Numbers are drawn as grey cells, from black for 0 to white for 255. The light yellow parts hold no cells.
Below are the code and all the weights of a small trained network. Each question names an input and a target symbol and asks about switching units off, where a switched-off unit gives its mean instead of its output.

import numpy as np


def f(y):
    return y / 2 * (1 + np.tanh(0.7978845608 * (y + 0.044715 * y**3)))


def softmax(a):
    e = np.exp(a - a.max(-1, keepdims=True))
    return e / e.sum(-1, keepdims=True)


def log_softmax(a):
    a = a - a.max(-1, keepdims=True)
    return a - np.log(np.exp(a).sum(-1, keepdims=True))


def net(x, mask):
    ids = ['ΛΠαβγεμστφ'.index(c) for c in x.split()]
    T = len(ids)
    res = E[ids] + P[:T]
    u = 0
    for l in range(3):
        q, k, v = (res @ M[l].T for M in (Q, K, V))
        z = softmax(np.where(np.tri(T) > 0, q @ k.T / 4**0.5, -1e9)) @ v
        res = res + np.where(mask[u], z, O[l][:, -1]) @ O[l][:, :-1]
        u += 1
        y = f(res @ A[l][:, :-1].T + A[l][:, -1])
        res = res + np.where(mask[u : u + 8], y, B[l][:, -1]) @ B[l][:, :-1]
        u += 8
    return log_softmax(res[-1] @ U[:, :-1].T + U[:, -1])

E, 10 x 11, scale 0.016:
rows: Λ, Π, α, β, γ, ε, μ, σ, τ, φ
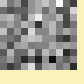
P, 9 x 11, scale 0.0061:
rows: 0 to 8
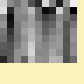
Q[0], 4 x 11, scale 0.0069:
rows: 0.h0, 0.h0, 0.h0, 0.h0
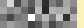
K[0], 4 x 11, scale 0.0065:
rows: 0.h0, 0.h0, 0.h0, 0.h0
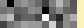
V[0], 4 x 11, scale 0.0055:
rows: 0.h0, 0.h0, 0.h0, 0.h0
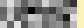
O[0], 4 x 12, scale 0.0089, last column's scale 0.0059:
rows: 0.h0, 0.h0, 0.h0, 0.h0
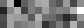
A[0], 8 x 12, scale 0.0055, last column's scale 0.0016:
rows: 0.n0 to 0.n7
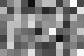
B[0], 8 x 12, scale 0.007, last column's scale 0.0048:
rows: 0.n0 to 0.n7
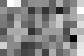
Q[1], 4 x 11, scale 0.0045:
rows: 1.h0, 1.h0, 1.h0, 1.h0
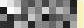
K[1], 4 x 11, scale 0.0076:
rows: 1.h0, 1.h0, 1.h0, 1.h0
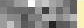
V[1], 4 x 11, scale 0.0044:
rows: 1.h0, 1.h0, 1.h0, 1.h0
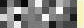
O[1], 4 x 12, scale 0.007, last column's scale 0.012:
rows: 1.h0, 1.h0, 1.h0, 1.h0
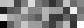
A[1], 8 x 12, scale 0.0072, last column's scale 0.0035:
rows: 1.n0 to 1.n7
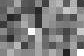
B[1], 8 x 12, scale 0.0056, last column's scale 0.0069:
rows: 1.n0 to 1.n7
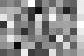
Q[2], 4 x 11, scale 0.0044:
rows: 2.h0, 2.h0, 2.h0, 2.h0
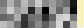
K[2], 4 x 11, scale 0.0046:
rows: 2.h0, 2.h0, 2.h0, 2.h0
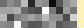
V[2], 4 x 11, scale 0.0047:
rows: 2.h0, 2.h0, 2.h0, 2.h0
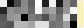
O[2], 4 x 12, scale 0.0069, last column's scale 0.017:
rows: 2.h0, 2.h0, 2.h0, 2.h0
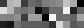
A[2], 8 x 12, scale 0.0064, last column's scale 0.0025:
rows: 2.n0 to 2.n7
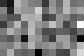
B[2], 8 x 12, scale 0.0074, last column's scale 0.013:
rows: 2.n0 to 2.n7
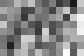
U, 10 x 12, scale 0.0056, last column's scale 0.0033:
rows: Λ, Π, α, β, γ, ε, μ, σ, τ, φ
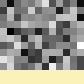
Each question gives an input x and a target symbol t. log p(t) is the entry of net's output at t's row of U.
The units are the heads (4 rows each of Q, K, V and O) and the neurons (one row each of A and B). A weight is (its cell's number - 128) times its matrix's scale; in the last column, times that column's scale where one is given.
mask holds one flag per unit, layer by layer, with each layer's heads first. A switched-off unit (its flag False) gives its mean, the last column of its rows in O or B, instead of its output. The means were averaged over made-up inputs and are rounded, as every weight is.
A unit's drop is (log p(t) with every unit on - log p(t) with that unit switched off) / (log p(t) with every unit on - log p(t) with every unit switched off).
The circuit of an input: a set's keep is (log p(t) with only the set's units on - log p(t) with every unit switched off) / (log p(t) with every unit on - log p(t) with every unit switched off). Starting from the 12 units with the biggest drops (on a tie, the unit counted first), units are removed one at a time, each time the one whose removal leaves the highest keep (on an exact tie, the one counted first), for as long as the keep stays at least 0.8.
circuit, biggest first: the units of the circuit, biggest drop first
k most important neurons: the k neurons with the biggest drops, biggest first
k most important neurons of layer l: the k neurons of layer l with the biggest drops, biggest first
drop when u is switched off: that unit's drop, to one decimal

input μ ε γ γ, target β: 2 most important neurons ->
[1.n5; 1.n0]
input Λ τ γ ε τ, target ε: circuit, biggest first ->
[2.h0; 0.h0; 1.h0]
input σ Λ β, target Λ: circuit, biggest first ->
[0.h0; 2.h0; 1.h0; 0.n5]
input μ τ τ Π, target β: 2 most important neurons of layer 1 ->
[1.n0; 1.n1]
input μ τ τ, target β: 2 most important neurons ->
[1.n1; 1.n0]
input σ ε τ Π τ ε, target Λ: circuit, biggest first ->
[0.h0; 1.h0; 2.h0; 0.n5]
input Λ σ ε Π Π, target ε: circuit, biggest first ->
[0.h0; 1.h0; 2.h0]
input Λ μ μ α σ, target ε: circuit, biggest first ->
[0.h0; 1.h0]
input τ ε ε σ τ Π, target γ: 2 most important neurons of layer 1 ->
[1.n3; 1.n5]
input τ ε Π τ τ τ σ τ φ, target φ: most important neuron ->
[1.n3]
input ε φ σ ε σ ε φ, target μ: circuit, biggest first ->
[2.h0; 0.h0; 2.n0]
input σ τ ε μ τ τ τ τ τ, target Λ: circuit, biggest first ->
[2.h0; 0.h0; 1.h0; 0.n5]
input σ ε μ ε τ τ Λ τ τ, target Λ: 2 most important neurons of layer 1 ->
[1.n3; 1.n1]
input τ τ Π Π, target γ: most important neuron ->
[0.n1]
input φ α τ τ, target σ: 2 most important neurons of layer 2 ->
[2.n3; 2.n4]
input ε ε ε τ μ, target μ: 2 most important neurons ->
[2.n4; 2.n0]
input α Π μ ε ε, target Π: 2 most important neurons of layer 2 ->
[2.n5; 2.n4]
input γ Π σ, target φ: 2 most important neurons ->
[1.n7; 0.n7]
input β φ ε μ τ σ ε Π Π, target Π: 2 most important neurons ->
[1.n2; 1.n1]
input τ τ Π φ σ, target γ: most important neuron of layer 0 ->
[0.n0]
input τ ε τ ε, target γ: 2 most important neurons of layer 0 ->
[0.n1; 0.n0]
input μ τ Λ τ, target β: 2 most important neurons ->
[1.n0; 1.n1]
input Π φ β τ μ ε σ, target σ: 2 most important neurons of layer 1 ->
[1.n5; 1.n0]
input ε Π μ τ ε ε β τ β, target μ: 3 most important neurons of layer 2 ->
[2.n4; 2.n2; 2.n5]
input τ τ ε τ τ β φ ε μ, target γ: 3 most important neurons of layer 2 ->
[2.n3; 2.n7; 2.n6]
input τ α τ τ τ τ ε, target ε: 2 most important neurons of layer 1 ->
[1.n1; 1.n4]
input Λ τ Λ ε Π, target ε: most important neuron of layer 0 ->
[0.n6]
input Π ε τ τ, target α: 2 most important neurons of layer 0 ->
[0.n0; 0.n5]
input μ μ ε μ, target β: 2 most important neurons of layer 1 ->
[1.n5; 1.n0]
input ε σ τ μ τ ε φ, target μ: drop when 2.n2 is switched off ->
0.1
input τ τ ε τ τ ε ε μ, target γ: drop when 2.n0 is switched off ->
-0.1
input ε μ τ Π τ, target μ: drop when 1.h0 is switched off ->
0.2
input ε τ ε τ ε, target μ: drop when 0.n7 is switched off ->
-0.1
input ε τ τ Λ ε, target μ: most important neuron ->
[0.n1]
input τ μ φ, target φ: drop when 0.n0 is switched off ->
0.2
